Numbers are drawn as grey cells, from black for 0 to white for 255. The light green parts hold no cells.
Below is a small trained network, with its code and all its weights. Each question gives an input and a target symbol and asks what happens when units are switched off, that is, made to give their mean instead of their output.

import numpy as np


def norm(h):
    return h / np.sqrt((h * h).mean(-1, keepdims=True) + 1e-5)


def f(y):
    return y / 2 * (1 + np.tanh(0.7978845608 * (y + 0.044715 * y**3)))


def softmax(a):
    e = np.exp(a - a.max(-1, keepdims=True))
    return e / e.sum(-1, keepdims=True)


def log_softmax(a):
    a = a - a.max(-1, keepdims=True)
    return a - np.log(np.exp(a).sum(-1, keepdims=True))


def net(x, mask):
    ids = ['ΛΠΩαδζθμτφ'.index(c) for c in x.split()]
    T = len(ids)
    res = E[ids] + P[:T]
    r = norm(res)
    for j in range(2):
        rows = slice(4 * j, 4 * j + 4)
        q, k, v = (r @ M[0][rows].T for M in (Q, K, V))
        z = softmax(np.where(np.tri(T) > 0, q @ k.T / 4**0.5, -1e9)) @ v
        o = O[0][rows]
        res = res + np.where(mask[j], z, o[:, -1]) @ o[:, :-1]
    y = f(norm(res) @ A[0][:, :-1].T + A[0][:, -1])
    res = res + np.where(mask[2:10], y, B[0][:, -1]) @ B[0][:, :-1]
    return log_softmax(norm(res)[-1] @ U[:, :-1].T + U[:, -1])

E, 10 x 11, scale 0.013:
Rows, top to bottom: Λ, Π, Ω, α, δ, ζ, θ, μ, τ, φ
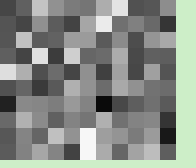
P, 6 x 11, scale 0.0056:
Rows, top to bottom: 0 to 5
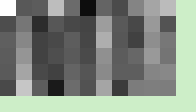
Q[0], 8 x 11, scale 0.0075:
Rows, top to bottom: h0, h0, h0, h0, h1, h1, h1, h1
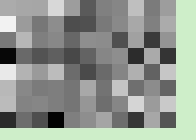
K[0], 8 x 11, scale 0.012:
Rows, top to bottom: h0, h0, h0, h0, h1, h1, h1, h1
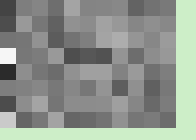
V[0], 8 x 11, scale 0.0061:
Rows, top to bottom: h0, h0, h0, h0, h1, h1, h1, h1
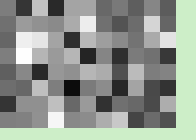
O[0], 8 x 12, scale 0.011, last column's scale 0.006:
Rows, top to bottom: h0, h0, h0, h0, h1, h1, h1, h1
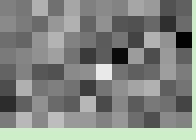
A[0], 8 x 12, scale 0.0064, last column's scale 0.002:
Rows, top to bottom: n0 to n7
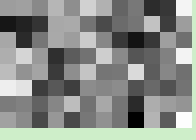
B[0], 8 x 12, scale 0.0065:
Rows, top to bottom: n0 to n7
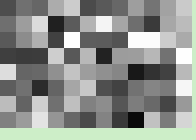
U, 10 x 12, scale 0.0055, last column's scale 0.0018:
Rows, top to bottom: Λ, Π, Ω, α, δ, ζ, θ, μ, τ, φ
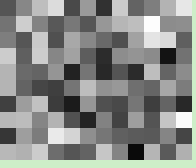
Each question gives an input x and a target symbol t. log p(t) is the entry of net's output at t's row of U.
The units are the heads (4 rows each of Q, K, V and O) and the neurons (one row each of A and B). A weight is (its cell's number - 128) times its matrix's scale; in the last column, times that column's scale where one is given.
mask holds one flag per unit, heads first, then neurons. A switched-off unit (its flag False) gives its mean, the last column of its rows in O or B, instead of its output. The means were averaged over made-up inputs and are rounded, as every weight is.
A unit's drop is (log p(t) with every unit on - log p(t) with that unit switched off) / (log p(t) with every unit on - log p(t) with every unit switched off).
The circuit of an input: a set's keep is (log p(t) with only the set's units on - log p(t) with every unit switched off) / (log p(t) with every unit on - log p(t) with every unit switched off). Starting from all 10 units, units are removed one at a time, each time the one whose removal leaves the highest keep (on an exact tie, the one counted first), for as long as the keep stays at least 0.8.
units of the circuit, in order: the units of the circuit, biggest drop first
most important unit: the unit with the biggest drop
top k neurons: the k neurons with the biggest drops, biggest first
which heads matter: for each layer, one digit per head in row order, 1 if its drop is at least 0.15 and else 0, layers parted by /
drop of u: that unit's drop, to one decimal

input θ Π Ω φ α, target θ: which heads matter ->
11
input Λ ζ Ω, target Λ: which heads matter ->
11
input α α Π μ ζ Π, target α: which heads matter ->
01
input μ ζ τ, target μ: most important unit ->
h0
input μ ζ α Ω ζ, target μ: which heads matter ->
10
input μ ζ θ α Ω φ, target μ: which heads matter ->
10
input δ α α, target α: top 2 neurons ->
n1; n5
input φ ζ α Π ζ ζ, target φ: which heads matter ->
10
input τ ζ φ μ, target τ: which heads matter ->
01
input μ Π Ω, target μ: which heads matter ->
10
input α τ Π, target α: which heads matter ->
01
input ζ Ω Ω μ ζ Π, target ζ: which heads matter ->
11
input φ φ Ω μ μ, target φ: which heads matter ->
10
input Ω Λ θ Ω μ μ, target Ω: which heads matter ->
11
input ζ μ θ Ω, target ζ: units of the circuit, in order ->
h0; h1
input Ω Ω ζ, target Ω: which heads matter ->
11
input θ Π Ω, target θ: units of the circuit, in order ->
h1; h0; n1
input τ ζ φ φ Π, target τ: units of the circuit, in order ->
h1; n0
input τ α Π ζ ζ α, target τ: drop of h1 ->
0.5
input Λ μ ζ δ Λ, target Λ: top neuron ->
n4
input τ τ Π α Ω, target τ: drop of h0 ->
0.2
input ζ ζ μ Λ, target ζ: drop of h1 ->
0.2
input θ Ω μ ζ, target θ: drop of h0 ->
0.2
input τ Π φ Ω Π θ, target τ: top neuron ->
n0
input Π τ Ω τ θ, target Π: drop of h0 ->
0.1
